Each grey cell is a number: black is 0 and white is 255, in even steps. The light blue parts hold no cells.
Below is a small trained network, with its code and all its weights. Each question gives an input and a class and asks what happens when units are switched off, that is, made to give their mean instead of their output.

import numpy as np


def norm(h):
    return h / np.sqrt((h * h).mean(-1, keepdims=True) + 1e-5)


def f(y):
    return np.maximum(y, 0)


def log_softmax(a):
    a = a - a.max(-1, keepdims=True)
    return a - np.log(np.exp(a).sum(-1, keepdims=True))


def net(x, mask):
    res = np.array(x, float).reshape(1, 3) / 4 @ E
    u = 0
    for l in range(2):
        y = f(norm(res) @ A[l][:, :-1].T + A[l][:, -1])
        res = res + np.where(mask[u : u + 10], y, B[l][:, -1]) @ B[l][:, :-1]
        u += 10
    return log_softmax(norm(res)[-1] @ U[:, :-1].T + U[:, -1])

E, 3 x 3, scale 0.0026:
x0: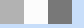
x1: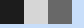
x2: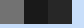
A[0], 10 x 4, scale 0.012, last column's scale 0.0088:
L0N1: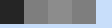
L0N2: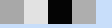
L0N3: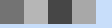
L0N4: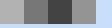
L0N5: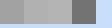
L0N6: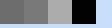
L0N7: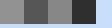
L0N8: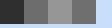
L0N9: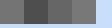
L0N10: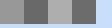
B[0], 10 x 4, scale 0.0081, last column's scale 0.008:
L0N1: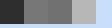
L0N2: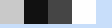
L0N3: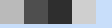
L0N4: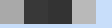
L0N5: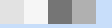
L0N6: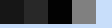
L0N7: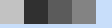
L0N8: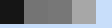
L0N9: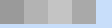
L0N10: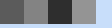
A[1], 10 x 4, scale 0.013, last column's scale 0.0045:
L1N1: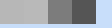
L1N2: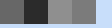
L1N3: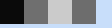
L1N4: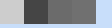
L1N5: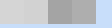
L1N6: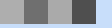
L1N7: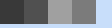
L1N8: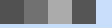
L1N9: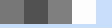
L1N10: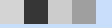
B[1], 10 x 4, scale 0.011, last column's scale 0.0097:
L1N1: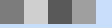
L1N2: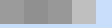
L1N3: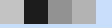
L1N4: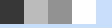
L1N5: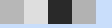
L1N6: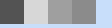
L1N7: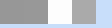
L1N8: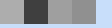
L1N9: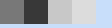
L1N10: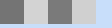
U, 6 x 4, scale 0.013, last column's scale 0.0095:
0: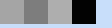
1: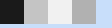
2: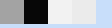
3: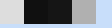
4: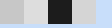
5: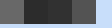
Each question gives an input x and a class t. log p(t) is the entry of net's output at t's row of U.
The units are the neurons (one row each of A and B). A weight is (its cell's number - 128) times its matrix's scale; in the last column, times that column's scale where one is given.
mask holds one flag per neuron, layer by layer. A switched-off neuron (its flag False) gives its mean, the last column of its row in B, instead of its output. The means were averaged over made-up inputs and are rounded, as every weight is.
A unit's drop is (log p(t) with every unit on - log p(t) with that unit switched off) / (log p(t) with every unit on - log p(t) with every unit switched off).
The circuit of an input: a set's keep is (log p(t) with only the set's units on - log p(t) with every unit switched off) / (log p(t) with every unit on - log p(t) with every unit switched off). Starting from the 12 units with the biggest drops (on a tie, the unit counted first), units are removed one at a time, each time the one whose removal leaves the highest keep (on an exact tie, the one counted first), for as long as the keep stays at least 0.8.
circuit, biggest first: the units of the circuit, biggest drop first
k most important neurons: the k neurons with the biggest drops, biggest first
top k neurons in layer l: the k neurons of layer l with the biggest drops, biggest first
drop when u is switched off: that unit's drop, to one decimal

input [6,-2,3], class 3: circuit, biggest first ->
(L0N2)
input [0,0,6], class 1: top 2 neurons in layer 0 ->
(L0N5; L0N9)
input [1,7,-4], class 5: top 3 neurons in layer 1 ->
(L1N5; L1N10; L1N3)
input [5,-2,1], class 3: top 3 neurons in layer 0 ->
(L0N2; L0N4; L0N9)
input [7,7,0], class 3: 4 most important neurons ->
(L0N2; L0N3; L0N9; L1N5)
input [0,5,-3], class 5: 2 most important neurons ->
(L1N7; L1N3)
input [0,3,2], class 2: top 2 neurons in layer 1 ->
(L1N5; L1N9)
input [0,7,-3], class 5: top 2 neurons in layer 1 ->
(L1N7; L1N3)
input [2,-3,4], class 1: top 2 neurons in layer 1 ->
(L1N4; L1N5)
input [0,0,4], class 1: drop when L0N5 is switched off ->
0.2
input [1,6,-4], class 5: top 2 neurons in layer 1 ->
(L1N5; L1N10)
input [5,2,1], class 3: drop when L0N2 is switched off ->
0.8
